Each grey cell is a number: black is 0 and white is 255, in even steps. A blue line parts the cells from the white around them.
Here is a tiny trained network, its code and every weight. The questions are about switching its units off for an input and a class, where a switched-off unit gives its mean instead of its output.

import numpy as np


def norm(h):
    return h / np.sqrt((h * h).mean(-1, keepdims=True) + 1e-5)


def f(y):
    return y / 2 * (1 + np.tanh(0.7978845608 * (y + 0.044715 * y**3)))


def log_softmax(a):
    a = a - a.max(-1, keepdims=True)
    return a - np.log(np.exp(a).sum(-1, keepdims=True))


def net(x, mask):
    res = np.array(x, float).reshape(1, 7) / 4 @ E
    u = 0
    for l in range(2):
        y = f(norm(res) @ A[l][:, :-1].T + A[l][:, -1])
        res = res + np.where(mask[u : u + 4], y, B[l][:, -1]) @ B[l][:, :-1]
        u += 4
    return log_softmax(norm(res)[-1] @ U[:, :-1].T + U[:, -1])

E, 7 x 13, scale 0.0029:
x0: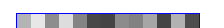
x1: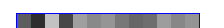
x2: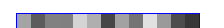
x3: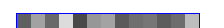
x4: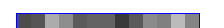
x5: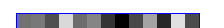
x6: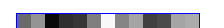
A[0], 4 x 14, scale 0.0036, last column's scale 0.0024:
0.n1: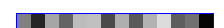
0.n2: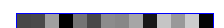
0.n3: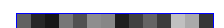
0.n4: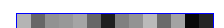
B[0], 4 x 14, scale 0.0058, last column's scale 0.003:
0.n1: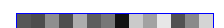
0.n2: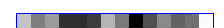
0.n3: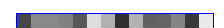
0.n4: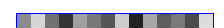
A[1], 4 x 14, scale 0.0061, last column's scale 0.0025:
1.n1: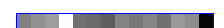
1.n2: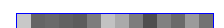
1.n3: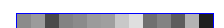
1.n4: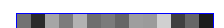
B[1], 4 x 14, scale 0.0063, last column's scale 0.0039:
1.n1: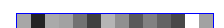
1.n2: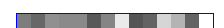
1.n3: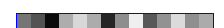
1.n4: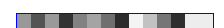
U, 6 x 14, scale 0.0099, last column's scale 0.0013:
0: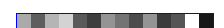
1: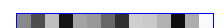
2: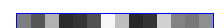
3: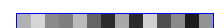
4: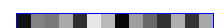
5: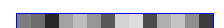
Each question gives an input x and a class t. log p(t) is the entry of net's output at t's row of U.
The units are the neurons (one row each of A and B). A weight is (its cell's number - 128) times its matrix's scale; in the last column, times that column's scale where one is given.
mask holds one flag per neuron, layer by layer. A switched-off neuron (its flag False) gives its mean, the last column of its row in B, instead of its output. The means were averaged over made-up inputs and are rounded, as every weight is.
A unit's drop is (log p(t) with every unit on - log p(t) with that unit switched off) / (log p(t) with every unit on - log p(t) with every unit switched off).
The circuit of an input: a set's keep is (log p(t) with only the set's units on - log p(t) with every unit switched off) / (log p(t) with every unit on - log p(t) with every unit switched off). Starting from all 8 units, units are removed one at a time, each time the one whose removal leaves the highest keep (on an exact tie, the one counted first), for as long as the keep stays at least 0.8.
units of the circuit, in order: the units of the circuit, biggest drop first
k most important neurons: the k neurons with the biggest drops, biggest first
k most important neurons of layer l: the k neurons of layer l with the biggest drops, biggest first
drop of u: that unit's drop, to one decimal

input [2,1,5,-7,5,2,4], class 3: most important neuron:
[0.n4]
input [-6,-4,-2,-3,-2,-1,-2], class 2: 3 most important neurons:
[0.n2; 1.n2; 1.n3]
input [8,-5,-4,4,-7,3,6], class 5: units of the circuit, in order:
[1.n3; 0.n2]
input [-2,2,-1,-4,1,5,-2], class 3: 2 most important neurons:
[0.n4; 1.n4]
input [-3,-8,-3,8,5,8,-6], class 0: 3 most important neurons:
[1.n1; 0.n1; 1.n3]
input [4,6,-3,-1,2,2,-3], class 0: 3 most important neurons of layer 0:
[0.n2; 0.n1; 0.n3]
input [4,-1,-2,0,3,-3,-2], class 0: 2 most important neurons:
[1.n1; 0.n2]
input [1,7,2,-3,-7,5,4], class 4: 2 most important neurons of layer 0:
[0.n2; 0.n3]
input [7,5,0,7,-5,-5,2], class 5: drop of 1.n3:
0.2
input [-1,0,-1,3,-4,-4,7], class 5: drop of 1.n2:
-0.2
